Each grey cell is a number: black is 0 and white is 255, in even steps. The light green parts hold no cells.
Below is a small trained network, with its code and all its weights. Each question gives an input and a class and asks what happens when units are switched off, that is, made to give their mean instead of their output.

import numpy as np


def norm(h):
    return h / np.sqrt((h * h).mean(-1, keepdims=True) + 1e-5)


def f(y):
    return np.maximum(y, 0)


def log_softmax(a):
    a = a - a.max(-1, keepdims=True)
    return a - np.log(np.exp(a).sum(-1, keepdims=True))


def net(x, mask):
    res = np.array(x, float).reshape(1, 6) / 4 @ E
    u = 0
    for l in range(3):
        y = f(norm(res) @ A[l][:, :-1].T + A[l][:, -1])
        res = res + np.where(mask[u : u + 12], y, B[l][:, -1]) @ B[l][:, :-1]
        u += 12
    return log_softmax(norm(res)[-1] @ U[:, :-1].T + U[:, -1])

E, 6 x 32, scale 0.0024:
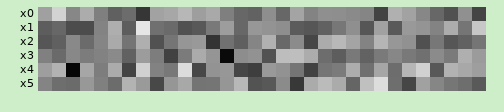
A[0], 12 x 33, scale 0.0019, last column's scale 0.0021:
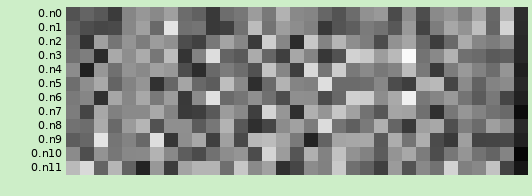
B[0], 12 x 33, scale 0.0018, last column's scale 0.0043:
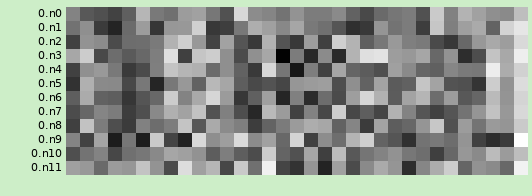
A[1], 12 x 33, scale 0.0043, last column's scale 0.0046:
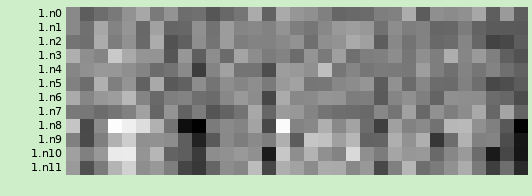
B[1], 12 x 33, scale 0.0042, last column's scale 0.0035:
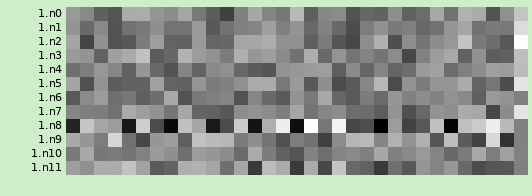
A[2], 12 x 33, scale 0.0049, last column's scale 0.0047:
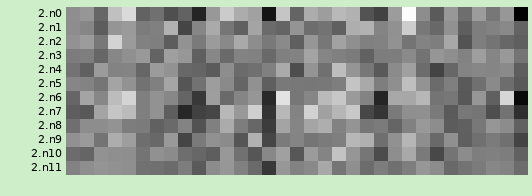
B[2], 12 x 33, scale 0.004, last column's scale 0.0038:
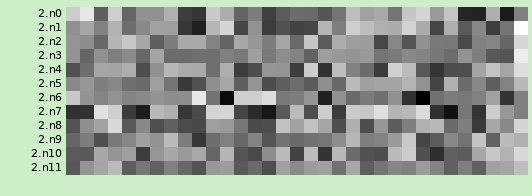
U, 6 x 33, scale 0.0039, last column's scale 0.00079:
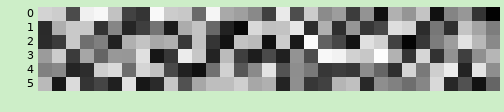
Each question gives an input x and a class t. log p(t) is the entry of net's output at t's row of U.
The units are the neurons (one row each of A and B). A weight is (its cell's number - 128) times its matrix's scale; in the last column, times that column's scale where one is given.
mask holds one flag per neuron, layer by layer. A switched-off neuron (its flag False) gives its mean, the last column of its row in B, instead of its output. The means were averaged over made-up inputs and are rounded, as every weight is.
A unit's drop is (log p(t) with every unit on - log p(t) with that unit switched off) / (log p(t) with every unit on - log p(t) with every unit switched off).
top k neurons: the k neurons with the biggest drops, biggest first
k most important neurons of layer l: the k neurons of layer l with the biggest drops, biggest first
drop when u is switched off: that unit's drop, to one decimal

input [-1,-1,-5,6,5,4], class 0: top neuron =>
[0.n11]
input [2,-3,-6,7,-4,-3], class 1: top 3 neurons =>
[0.n5, 2.n8, 0.n8]
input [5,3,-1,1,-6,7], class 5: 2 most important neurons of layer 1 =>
[1.n2, 1.n5]
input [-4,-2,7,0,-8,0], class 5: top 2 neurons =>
[0.n9, 1.n2]
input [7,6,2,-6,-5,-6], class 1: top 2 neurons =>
[0.n5, 0.n8]
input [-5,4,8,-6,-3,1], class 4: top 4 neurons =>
[0.n1, 1.n7, 1.n0, 0.n0]
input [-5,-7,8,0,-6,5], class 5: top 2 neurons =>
[0.n9, 1.n2]
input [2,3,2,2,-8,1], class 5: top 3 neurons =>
[0.n9, 1.n2, 1.n5]
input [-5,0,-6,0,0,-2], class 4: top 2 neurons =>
[0.n1, 1.n0]
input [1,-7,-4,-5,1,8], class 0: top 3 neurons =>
[0.n11, 1.n3, 2.n2]
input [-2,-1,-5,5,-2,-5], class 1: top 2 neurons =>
[0.n5, 2.n8]
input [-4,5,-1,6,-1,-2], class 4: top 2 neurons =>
[0.n1, 0.n0]
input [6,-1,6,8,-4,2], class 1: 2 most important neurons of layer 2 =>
[2.n8, 2.n11]
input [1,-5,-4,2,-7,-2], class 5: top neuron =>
[0.n9]
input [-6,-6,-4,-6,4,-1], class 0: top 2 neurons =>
[0.n11, 1.n3]
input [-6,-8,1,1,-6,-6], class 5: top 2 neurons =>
[0.n9, 1.n2]
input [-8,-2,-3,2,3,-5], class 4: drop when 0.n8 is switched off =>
0.0
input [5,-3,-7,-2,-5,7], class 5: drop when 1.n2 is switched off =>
0.1
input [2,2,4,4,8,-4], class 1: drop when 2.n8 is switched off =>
0.1
